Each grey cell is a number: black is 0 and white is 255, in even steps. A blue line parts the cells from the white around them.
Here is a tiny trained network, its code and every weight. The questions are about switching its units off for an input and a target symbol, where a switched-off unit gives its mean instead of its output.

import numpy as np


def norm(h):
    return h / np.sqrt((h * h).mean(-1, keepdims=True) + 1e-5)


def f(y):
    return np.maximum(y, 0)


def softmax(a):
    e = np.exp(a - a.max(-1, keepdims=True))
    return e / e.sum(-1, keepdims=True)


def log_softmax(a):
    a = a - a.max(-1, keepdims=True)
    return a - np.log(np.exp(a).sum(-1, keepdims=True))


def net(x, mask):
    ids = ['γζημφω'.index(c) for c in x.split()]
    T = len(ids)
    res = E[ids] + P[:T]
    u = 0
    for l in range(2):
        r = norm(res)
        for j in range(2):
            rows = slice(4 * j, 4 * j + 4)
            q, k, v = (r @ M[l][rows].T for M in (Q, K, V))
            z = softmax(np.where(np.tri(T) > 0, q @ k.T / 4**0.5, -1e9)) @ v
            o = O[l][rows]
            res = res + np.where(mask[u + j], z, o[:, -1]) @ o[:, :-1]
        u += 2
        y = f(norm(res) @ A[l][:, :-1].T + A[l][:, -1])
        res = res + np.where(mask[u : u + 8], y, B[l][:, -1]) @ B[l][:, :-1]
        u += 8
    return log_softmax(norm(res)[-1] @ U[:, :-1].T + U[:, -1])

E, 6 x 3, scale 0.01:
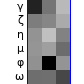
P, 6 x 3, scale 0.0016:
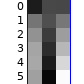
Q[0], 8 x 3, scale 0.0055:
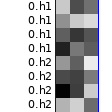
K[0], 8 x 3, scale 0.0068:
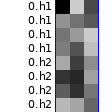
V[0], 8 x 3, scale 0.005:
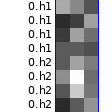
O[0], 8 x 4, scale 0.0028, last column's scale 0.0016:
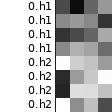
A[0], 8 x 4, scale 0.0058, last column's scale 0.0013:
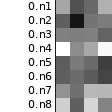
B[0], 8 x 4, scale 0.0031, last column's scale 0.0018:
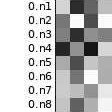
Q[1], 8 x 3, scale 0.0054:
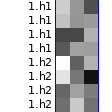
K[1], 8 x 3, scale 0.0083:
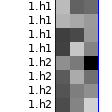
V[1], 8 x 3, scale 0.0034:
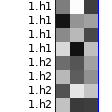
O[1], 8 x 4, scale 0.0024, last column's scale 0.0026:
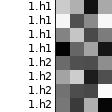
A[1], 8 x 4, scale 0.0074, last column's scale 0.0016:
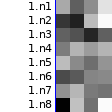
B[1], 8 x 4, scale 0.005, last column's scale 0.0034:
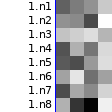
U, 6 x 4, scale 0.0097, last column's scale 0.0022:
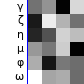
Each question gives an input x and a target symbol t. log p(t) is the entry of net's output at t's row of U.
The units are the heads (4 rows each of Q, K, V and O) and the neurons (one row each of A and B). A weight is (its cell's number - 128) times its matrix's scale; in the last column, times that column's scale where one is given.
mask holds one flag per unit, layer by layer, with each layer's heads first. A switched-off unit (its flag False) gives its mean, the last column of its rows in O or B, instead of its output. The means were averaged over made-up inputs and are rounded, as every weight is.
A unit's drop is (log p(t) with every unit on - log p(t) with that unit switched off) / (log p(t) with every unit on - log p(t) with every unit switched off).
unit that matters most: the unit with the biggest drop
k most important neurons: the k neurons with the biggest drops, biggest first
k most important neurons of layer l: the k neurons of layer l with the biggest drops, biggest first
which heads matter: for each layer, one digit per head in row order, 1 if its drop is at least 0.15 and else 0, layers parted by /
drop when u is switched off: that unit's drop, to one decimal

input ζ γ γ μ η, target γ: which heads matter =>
01 / 00
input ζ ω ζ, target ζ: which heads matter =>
10 / 10
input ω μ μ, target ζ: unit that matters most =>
1.h1
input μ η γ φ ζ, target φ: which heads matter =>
01 / 00
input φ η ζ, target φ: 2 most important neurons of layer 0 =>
0.n8, 0.n7
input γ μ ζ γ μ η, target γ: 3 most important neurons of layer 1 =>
1.n8, 1.n3, 1.n1
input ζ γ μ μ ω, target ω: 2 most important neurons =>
1.n3, 1.n8
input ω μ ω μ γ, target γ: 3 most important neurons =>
1.n2, 1.n8, 1.n6
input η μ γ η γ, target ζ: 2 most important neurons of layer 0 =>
0.n4, 0.n7
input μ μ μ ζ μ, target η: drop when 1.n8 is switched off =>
0.3
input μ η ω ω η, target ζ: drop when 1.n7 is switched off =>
0.2
